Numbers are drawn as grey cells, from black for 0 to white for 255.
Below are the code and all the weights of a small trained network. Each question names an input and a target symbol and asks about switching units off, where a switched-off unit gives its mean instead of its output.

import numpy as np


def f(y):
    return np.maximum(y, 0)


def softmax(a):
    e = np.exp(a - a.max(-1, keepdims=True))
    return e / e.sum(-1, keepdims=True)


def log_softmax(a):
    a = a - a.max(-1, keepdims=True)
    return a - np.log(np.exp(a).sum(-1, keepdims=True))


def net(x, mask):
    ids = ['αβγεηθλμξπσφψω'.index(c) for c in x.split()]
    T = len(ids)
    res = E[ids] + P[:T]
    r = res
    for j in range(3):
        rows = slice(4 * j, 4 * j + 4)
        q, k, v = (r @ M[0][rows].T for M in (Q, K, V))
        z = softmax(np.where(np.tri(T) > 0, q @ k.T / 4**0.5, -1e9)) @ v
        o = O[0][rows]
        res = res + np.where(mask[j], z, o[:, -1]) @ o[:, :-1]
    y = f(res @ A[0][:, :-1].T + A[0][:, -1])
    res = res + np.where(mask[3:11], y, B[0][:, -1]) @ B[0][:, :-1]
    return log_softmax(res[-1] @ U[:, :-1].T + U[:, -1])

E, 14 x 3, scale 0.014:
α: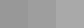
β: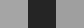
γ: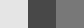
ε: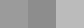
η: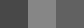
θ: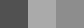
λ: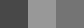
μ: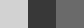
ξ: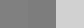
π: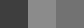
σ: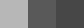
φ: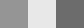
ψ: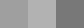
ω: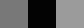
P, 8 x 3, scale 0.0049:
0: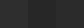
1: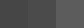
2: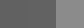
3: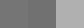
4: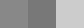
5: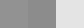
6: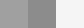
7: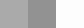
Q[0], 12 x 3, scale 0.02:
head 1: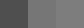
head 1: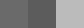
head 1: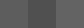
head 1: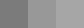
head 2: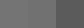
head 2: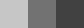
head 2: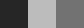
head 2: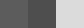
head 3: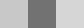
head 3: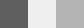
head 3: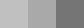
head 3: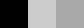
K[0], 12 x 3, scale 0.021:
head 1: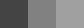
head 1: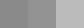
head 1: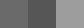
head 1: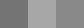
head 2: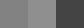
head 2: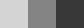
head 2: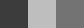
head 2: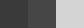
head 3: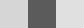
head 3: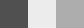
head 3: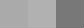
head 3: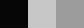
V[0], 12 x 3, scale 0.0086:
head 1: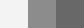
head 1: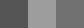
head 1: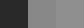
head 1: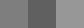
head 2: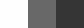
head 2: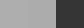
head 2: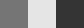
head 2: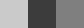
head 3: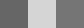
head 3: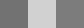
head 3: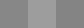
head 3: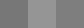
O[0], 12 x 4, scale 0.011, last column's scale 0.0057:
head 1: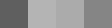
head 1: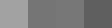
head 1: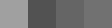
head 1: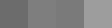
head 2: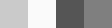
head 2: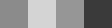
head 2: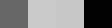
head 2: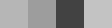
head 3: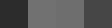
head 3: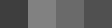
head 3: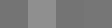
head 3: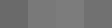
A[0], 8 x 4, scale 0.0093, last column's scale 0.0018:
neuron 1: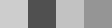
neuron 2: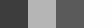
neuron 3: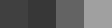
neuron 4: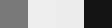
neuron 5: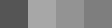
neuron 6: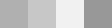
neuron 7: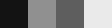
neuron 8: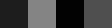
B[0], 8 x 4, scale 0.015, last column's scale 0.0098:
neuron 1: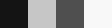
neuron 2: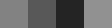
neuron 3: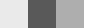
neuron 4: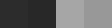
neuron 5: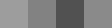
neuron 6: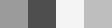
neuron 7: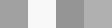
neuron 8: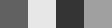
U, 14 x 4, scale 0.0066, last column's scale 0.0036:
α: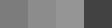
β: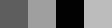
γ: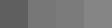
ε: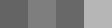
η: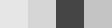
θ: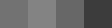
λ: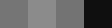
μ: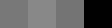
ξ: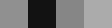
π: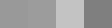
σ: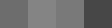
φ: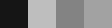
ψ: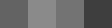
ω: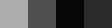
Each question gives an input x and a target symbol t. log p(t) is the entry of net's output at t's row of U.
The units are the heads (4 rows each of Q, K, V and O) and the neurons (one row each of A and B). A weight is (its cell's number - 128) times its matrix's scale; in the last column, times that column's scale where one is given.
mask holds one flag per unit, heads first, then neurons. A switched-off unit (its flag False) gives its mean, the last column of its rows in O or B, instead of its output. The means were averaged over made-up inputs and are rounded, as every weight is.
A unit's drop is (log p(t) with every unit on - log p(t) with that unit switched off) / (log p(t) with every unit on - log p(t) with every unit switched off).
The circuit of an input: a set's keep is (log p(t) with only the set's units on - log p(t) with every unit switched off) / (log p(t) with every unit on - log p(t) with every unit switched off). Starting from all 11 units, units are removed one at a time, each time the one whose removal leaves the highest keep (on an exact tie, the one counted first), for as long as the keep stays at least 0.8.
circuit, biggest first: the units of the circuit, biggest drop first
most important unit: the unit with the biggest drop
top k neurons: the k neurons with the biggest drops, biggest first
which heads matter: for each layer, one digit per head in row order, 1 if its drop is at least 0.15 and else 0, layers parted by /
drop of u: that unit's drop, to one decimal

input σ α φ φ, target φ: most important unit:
head 3
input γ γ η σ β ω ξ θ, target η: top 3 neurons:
(neuron 7; neuron 8; neuron 3)
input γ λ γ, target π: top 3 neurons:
(neuron 6; neuron 4; neuron 8)
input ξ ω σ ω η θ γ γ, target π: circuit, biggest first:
(head 1; neuron 6; head 3)
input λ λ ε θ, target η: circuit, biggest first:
(head 3; neuron 7; neuron 8; neuron 1)
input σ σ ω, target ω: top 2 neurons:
(neuron 6; neuron 1)
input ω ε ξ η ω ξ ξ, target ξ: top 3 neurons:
(neuron 7; neuron 8; neuron 3)
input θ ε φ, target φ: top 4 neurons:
(neuron 4; neuron 3; neuron 7; neuron 8)
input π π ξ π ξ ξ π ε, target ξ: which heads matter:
011
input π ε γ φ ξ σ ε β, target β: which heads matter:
011
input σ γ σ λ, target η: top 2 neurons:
(neuron 7; neuron 3)
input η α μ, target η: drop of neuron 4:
0.1
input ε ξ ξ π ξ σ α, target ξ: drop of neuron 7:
0.3
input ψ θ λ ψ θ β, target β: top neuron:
(neuron 1)
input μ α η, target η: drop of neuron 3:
0.2
